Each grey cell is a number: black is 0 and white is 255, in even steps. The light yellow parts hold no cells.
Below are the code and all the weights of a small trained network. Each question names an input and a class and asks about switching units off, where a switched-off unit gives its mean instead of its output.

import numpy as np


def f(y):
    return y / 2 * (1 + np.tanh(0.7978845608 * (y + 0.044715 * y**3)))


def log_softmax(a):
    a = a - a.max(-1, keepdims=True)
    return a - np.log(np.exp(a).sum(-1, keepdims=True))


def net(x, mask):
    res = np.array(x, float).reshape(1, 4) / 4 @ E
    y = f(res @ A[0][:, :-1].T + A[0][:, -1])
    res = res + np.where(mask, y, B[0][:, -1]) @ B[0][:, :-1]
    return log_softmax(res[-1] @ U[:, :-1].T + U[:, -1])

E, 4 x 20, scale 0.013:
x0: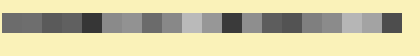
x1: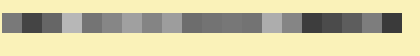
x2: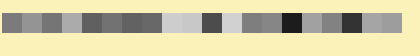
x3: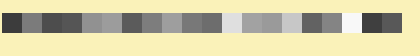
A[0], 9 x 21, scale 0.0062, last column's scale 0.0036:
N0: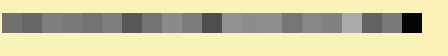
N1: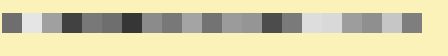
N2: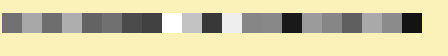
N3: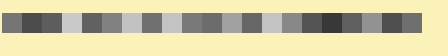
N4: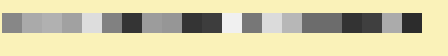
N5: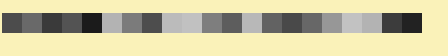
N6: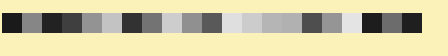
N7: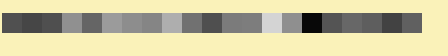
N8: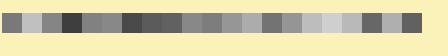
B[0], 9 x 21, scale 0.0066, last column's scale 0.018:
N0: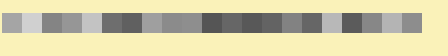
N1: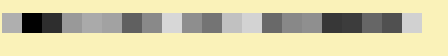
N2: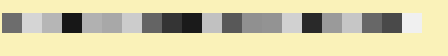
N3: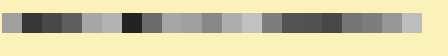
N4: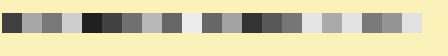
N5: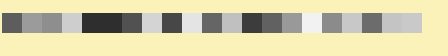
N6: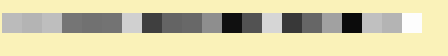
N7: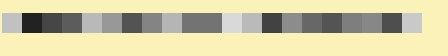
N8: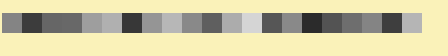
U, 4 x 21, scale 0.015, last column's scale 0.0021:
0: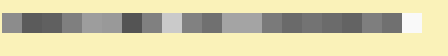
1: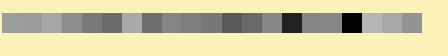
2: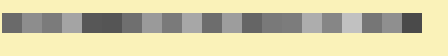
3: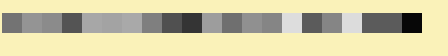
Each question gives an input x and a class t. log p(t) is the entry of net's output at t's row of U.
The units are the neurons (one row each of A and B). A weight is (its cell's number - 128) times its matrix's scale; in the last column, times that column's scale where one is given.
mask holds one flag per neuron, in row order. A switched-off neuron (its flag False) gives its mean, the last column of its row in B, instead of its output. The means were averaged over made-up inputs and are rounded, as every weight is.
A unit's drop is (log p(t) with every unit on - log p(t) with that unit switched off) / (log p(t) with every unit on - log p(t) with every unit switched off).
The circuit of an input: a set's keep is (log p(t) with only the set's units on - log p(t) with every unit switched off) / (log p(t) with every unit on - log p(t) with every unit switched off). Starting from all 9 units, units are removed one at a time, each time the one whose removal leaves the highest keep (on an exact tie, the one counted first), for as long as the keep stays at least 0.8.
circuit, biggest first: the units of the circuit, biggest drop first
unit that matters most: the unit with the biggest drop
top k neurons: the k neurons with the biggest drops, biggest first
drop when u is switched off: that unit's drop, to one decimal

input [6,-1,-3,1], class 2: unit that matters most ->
N2
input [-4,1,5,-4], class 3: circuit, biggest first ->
(N2 N6)
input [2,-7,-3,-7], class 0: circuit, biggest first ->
(N6 N1)
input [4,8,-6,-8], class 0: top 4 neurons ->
(N6 N2 N3 N7)
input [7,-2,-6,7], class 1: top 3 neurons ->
(N6 N2 N4)
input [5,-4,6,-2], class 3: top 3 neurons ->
(N2 N4 N6)
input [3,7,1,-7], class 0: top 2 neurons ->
(N6 N3)
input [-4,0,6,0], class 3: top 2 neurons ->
(N2 N5)
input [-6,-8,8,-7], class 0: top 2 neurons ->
(N1 N6)
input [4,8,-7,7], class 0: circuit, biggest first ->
(N7 N2)
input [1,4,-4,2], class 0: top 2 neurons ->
(N2 N7)
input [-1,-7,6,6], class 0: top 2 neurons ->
(N1 N8)
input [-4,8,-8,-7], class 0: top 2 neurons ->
(N2 N6)
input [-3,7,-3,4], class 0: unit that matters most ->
N7
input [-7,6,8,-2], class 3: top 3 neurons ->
(N2 N5 N1)
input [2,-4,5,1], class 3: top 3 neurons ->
(N2 N3 N7)
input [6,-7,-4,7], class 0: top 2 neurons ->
(N8 N1)
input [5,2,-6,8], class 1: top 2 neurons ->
(N6 N2)
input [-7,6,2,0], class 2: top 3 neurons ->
(N4 N1 N8)
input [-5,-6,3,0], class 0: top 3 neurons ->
(N1 N5 N8)
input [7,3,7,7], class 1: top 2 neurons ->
(N6 N4)
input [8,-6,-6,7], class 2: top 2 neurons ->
(N5 N2)
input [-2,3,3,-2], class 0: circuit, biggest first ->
(N6)
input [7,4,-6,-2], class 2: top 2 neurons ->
(N2 N5)
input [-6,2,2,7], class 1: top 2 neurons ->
(N6 N5)
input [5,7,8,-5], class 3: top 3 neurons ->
(N2 N1 N6)
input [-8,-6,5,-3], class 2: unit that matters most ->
N4
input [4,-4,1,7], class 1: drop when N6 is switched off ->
1.2
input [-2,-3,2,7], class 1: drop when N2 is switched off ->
0.0
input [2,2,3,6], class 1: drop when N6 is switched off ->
1.0
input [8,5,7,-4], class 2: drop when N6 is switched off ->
0.1
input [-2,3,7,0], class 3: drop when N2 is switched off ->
0.8
